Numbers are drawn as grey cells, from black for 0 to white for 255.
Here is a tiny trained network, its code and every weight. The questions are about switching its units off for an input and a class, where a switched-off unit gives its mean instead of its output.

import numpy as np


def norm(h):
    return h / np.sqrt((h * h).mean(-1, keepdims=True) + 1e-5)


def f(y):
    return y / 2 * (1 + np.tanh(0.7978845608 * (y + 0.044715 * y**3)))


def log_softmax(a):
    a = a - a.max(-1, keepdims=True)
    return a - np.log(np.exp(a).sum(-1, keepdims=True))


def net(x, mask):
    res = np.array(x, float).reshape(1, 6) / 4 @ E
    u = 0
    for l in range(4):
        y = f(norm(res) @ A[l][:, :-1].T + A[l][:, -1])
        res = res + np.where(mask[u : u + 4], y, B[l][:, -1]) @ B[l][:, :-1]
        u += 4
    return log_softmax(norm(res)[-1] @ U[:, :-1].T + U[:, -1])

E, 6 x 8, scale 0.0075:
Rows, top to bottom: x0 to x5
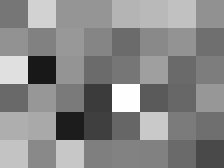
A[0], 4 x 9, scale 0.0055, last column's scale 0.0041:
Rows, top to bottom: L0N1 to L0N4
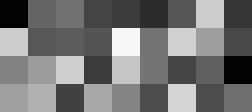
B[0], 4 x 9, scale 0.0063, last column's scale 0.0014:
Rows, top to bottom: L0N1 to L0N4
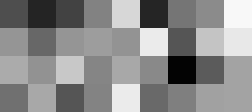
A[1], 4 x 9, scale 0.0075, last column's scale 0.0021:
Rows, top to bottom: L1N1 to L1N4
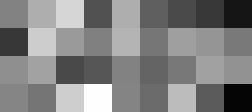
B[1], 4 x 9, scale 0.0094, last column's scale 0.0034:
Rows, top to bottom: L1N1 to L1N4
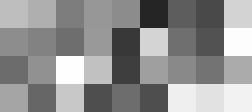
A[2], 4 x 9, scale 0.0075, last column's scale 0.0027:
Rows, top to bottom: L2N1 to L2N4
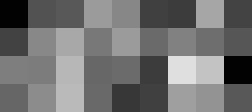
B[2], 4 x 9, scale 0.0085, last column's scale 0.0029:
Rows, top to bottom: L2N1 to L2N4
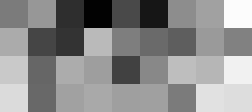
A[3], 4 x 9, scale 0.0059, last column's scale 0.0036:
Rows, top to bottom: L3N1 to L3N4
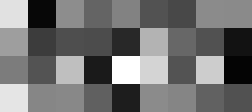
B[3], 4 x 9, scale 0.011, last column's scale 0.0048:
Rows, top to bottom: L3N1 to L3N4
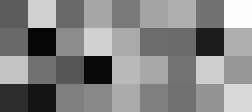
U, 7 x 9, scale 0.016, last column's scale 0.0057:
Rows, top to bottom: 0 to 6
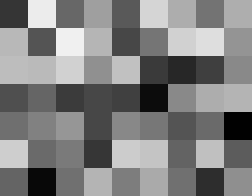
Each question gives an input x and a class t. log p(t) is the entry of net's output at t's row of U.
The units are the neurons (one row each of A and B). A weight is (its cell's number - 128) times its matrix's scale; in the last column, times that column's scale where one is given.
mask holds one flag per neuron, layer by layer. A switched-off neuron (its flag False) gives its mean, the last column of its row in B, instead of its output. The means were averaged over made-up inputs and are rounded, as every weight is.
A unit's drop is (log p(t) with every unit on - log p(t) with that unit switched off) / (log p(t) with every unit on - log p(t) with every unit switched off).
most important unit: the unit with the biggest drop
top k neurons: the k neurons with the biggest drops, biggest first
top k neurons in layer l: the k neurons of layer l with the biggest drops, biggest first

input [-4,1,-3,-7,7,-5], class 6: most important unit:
L3N2
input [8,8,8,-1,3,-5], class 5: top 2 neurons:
[L1N2 L3N3]
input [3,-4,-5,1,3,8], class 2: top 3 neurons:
[L1N1 L3N1 L0N3]
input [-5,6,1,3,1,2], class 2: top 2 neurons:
[L1N1 L1N2]
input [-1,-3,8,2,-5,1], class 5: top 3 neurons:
[L3N3 L1N3 L0N2]
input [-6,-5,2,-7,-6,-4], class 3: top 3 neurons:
[L2N1 L0N1 L1N3]
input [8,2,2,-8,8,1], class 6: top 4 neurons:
[L3N1 L3N4 L3N2 L1N4]
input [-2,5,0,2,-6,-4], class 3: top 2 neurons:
[L0N1 L2N1]
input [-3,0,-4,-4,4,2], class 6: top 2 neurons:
[L1N4 L3N1]
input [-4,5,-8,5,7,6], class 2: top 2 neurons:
[L1N1 L3N1]
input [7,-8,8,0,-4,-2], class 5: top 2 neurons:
[L0N2 L3N3]
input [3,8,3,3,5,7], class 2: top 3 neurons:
[L1N1 L1N4 L2N4]
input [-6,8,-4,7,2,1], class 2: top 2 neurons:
[L1N1 L0N3]
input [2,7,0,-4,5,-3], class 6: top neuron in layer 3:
[L3N1]
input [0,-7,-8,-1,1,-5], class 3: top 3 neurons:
[L0N1 L2N1 L3N1]
